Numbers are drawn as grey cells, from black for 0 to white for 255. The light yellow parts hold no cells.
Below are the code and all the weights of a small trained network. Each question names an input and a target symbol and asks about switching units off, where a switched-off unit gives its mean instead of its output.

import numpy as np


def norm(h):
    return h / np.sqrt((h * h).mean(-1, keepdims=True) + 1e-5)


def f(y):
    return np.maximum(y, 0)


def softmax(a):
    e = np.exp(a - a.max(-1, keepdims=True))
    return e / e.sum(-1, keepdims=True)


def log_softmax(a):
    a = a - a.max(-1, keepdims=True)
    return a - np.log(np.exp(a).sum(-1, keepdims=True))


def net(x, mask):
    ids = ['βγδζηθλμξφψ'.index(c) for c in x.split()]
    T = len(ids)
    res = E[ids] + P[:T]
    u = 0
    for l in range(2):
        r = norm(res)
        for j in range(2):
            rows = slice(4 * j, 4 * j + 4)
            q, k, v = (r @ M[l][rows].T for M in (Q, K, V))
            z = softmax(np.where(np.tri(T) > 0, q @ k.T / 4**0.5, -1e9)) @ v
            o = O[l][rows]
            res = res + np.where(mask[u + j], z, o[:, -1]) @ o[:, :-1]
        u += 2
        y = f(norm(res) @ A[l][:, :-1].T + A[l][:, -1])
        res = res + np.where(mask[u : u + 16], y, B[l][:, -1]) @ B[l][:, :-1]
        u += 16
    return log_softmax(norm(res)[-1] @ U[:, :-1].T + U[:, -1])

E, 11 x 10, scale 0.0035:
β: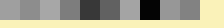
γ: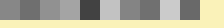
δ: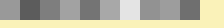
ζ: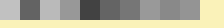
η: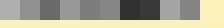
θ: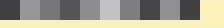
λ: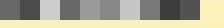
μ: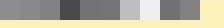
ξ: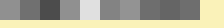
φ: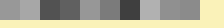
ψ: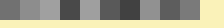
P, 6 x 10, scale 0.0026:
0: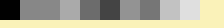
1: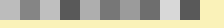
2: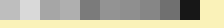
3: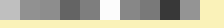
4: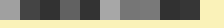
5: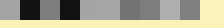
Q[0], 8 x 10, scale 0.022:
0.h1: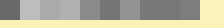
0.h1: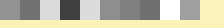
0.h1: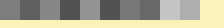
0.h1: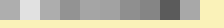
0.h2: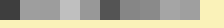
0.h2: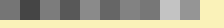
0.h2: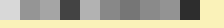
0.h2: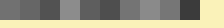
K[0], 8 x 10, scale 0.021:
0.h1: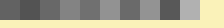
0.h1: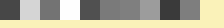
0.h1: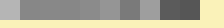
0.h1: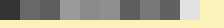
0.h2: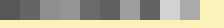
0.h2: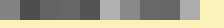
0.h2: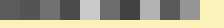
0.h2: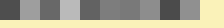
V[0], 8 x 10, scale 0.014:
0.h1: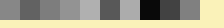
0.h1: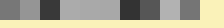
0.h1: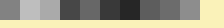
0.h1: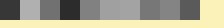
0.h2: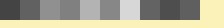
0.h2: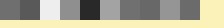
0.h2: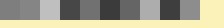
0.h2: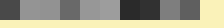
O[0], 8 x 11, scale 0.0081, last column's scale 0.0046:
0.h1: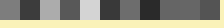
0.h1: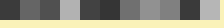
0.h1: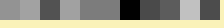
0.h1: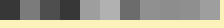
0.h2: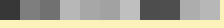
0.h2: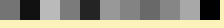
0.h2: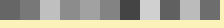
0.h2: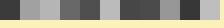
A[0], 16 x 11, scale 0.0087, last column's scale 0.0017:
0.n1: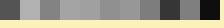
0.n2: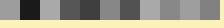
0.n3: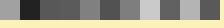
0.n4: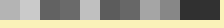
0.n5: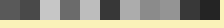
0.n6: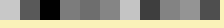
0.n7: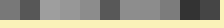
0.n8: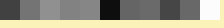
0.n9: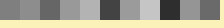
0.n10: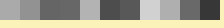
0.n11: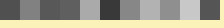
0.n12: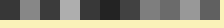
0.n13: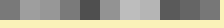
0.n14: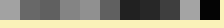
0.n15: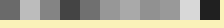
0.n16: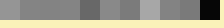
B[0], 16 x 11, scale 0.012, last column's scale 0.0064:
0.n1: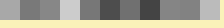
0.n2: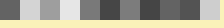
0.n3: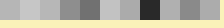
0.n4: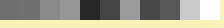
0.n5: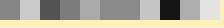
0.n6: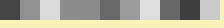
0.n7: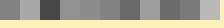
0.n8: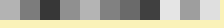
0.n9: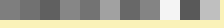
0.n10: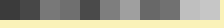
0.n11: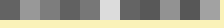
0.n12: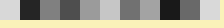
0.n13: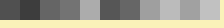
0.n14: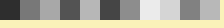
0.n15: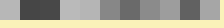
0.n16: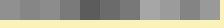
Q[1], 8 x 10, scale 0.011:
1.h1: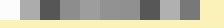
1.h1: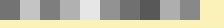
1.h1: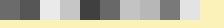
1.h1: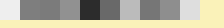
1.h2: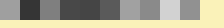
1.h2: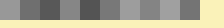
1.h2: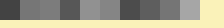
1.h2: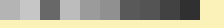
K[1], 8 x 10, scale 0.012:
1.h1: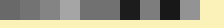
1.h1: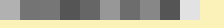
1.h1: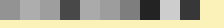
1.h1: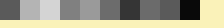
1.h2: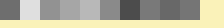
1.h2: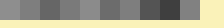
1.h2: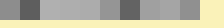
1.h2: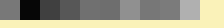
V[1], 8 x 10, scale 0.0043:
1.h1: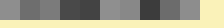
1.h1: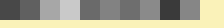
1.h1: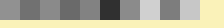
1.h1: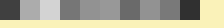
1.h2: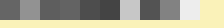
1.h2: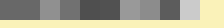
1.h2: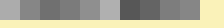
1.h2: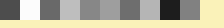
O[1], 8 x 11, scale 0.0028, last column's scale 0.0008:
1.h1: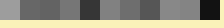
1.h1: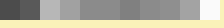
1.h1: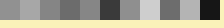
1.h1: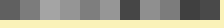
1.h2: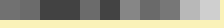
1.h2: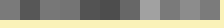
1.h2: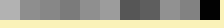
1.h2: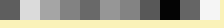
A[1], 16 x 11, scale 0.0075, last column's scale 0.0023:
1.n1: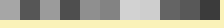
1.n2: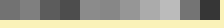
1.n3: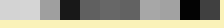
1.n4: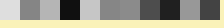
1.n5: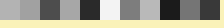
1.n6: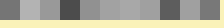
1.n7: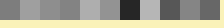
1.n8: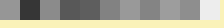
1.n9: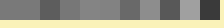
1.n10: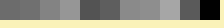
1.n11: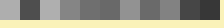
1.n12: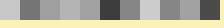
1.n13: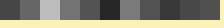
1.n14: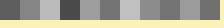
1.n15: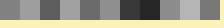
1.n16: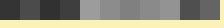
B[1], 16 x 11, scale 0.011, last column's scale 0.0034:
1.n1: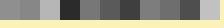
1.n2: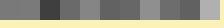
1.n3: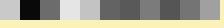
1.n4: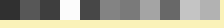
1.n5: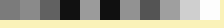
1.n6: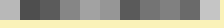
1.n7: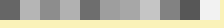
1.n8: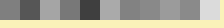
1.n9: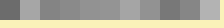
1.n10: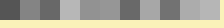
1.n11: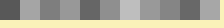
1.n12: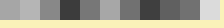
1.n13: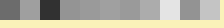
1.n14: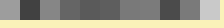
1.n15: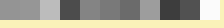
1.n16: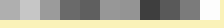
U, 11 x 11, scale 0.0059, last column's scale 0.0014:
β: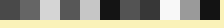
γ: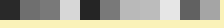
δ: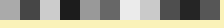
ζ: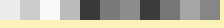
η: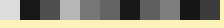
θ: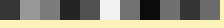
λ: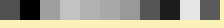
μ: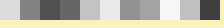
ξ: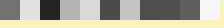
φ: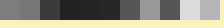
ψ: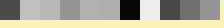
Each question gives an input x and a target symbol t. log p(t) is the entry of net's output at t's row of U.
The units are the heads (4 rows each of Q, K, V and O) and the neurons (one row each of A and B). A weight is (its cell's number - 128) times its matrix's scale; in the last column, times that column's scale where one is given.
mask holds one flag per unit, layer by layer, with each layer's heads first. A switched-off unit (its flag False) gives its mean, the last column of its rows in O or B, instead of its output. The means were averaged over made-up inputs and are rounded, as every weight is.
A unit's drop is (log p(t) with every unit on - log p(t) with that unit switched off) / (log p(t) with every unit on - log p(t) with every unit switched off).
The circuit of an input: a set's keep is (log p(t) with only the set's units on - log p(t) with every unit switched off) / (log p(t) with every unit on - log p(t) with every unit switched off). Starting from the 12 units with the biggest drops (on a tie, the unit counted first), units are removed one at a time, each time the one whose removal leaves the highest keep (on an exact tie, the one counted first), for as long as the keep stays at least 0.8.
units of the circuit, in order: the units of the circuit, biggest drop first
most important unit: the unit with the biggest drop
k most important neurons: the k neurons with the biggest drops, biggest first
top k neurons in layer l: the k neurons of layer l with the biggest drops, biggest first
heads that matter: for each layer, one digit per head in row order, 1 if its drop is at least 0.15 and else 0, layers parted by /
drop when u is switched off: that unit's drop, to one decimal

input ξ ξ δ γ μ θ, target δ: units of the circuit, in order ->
[0.h1]
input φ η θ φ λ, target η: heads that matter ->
10 / 00
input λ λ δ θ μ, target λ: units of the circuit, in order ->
[0.h1; 1.n4]
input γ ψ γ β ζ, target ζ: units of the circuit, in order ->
[0.h2; 0.n3]
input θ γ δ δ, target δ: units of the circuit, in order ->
[0.h2; 0.n6]
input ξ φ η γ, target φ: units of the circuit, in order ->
[0.h2; 0.n10]
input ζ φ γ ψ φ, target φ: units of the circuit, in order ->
[0.h1; 1.n5]
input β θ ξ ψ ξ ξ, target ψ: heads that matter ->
01 / 00
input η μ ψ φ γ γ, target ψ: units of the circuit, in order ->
[0.h1; 0.n14]
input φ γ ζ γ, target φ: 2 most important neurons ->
[1.n5; 0.n12]
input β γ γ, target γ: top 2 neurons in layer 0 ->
[0.n2; 0.n6]
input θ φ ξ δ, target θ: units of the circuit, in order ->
[0.h1; 1.n16]
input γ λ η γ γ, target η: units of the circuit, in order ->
[0.h2; 1.n3]
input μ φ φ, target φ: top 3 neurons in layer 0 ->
[0.n4; 0.n10; 0.n8]
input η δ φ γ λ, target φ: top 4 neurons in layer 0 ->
[0.n4; 0.n5; 0.n10; 0.n6]
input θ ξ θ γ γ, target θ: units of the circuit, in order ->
[0.h2]
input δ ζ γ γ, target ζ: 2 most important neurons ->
[0.n2; 0.n3]
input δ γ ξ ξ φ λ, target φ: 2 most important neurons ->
[0.n4; 0.n10]
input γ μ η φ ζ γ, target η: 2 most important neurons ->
[0.n12; 0.n8]
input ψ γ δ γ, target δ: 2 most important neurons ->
[0.n6; 0.n14]
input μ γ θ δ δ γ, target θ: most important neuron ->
[0.n11]
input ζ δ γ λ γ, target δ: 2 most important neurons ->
[1.n1; 0.n4]
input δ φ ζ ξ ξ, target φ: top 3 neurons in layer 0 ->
[0.n12; 0.n4; 0.n2]
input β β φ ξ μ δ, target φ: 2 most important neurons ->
[1.n5; 0.n12]
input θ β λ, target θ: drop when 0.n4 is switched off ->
0.1
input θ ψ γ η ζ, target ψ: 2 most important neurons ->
[0.n14; 1.n7]
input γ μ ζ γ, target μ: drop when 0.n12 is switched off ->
-0.1
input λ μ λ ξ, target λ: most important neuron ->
[1.n4]
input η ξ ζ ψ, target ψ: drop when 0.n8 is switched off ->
-0.2
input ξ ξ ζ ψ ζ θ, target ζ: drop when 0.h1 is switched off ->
0.6
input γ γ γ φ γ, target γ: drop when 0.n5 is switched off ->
0.2
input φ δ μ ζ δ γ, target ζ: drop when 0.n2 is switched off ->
0.4
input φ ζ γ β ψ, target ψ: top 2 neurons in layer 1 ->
[1.n7; 1.n16]
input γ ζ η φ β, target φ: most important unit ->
0.h2
